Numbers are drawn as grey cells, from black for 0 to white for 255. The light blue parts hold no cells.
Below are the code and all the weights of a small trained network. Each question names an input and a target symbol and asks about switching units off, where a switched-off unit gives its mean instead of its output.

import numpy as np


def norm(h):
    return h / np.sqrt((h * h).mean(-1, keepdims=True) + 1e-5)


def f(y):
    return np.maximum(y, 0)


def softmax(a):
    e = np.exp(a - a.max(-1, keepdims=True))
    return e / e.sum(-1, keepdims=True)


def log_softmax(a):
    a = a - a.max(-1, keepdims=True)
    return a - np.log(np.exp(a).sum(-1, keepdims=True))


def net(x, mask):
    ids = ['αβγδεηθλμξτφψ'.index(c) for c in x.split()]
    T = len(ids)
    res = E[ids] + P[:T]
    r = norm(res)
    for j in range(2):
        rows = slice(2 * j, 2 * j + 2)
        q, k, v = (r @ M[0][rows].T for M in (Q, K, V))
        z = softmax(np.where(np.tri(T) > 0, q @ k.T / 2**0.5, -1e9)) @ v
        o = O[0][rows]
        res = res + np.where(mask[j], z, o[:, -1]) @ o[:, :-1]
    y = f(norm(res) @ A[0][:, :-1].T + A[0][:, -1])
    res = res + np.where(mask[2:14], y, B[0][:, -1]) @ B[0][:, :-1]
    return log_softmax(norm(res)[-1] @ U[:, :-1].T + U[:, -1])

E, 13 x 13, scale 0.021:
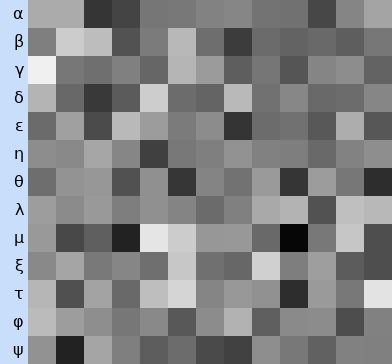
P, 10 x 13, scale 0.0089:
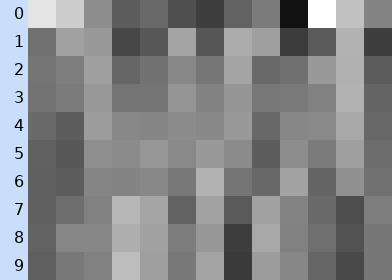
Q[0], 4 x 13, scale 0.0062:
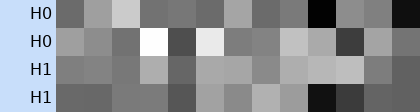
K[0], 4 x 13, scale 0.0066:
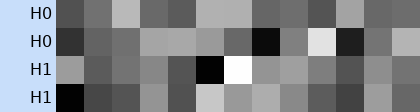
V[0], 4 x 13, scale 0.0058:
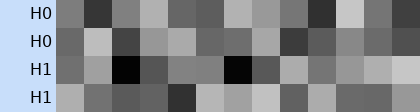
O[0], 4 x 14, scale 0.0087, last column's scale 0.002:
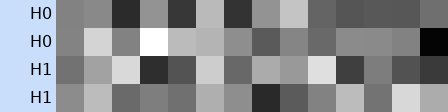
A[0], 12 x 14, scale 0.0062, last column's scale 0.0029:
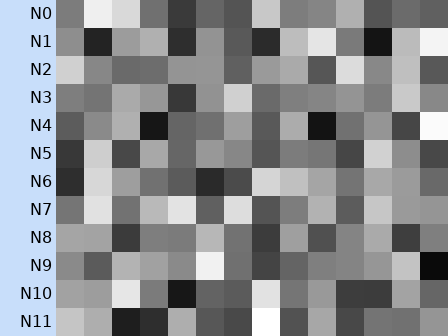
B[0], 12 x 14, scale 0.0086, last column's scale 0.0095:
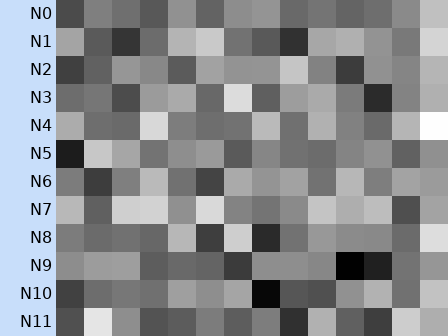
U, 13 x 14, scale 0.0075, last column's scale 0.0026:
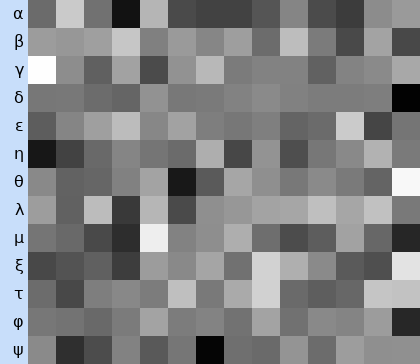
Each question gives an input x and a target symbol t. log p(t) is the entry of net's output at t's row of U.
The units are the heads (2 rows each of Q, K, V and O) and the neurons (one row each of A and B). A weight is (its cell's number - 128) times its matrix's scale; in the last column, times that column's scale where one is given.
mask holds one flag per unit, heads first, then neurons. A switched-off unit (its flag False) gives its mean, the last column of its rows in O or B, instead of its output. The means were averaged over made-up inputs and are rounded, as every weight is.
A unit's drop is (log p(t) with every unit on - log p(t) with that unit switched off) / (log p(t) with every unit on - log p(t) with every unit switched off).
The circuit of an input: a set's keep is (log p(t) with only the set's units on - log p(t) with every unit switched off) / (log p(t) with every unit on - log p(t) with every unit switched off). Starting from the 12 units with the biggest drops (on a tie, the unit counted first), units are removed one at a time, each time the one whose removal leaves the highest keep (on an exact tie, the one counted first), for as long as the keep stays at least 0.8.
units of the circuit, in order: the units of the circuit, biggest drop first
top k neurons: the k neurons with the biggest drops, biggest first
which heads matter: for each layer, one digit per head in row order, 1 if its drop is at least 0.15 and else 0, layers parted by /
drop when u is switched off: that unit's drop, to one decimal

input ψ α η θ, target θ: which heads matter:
00
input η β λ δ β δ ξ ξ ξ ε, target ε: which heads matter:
00
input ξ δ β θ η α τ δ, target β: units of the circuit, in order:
(H0, N7, N11)
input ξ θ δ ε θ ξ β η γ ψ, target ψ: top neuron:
(N8)
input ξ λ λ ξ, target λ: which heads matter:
10
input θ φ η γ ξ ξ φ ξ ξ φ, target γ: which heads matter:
11
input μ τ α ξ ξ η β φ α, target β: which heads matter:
10
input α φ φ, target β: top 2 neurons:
(N7, N8)
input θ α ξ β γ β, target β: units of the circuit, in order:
(N4, N10)
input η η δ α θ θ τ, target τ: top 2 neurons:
(N2, N8)
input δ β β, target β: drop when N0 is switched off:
-0.1
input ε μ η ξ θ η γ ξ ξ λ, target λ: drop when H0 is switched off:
0.9
